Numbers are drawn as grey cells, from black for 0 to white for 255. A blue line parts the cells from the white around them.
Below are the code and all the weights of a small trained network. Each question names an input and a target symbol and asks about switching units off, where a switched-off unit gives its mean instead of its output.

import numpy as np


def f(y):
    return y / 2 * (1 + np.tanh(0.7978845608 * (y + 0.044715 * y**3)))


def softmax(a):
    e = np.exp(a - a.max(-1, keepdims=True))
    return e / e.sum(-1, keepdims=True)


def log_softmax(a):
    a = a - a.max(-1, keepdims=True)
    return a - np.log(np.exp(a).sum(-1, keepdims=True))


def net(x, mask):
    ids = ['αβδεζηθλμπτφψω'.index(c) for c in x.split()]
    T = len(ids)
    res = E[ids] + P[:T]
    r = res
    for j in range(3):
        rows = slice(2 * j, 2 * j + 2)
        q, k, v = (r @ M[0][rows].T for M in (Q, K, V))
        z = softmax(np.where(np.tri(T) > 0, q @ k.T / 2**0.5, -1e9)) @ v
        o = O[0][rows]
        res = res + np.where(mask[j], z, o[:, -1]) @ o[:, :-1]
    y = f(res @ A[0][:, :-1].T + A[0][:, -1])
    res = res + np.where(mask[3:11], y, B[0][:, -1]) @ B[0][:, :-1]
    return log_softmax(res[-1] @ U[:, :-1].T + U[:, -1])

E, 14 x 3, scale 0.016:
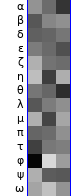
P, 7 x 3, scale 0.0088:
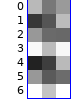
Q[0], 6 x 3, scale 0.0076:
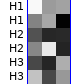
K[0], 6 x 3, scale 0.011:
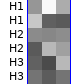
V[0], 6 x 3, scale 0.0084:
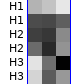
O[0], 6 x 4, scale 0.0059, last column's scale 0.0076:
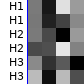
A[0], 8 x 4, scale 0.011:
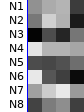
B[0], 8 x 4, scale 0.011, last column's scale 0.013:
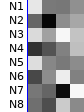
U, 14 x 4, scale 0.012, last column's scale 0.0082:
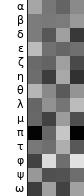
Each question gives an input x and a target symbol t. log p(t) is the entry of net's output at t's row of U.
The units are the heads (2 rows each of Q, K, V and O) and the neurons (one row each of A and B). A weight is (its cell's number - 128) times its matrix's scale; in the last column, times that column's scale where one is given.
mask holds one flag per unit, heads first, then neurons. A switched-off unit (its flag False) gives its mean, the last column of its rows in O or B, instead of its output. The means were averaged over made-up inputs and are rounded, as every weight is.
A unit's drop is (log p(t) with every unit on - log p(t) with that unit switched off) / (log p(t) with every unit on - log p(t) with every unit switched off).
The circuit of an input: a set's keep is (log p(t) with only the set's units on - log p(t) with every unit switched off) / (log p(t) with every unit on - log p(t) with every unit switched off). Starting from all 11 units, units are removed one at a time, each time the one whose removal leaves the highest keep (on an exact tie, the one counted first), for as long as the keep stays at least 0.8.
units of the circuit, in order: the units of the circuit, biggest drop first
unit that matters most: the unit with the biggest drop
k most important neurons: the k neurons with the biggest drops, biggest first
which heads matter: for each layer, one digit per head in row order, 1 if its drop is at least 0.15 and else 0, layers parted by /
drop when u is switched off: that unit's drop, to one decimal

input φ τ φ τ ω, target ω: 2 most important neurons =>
N3, N7
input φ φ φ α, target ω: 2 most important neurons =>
N3, N4
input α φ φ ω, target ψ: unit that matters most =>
N7
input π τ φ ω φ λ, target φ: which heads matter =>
001
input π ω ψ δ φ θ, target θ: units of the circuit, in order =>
N4, H1, N3
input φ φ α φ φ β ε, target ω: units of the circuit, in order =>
N3, N4, N2
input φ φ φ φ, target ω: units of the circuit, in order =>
N7, N3
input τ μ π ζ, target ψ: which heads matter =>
100
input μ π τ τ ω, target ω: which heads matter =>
000
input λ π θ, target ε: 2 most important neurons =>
N3, N5
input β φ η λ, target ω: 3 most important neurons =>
N3, N7, N4
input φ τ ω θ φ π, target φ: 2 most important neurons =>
N2, N7
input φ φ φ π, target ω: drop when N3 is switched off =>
0.3
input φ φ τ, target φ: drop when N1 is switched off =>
0.1
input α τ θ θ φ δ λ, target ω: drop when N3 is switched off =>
0.5
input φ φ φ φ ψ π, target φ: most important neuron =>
N2
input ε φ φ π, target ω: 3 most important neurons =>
N3, N7, N4
